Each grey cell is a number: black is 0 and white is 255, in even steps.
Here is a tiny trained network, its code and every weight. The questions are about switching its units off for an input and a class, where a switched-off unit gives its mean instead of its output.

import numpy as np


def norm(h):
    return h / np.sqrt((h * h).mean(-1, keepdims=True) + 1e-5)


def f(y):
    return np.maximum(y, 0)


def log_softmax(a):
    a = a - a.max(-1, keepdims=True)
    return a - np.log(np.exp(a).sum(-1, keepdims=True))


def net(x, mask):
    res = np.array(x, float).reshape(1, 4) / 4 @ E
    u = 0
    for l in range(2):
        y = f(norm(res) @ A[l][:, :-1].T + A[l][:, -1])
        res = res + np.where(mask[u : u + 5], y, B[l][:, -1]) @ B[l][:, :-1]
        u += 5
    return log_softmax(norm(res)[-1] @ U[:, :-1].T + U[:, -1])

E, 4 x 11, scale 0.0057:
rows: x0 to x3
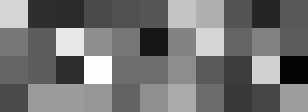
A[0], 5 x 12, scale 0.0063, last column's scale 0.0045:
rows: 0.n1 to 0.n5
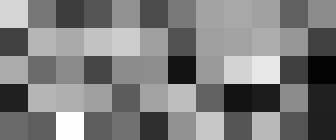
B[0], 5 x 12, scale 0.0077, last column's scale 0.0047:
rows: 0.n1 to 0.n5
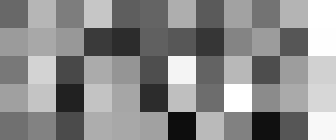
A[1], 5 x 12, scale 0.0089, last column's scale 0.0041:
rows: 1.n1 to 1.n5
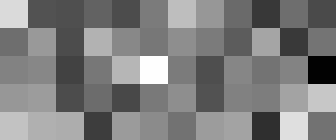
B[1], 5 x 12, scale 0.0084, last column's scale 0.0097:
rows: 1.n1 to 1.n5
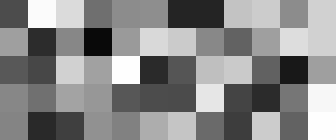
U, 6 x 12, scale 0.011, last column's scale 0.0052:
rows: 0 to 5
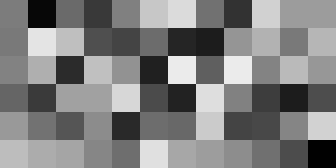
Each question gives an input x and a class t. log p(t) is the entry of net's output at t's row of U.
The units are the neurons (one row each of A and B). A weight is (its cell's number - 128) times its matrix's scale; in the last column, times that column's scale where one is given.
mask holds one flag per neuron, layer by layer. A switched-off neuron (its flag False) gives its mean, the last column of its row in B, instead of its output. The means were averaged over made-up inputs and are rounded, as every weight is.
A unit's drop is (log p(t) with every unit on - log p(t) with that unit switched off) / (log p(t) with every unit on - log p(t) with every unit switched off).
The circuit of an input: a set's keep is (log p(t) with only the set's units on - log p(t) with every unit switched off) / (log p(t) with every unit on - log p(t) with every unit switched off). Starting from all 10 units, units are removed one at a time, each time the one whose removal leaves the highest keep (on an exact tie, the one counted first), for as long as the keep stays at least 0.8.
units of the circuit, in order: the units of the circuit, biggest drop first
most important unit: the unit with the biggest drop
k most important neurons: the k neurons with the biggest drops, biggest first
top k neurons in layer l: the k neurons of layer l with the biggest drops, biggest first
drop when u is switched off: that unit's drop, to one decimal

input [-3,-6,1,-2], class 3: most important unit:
1.n3
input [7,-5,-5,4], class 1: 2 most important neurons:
[1.n1, 1.n2]
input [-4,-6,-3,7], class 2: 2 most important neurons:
[0.n4, 0.n5]
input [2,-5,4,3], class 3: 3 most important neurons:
[1.n3, 1.n5, 1.n4]
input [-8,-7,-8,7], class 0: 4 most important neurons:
[1.n5, 1.n1, 0.n1, 0.n3]
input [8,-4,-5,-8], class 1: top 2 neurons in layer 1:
[1.n1, 1.n2]
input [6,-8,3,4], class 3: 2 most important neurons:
[1.n3, 1.n4]
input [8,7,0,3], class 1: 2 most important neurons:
[1.n1, 1.n4]
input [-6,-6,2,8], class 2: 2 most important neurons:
[0.n4, 1.n1]
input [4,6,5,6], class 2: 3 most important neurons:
[0.n4, 1.n4, 1.n5]
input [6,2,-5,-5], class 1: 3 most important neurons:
[1.n1, 1.n2, 0.n4]
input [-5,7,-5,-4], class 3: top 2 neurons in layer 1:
[1.n2, 1.n1]
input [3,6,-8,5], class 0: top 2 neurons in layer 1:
[1.n5, 1.n4]
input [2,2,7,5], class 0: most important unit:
1.n2
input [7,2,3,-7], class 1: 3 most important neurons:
[1.n1, 0.n4, 1.n5]
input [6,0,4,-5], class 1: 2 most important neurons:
[1.n1, 1.n5]
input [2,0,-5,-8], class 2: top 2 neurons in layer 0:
[0.n3, 0.n1]
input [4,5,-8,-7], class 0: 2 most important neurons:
[1.n5, 0.n4]
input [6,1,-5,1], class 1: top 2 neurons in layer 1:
[1.n1, 1.n2]
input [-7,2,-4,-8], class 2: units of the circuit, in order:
[0.n3]
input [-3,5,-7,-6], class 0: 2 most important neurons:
[1.n5, 0.n4]
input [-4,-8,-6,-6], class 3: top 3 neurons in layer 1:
[1.n3, 1.n2, 1.n4]
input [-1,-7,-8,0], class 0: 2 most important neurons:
[1.n5, 0.n5]
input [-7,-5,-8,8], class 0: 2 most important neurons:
[1.n5, 1.n1]
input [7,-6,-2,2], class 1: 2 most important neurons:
[1.n1, 0.n5]
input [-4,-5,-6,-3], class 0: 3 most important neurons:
[1.n5, 0.n5, 1.n1]
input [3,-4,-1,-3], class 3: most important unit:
1.n4
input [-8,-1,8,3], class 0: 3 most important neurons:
[1.n2, 1.n1, 0.n1]
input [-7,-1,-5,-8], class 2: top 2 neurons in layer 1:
[1.n1, 1.n5]
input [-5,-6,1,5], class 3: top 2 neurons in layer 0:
[0.n1, 0.n3]
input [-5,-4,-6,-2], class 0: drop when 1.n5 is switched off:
1.6
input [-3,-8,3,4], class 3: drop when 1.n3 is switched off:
0.9
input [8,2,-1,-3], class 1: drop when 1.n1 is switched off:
0.9
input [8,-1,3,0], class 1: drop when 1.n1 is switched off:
1.0
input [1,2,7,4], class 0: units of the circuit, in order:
[1.n2]
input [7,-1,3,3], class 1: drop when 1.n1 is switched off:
1.0
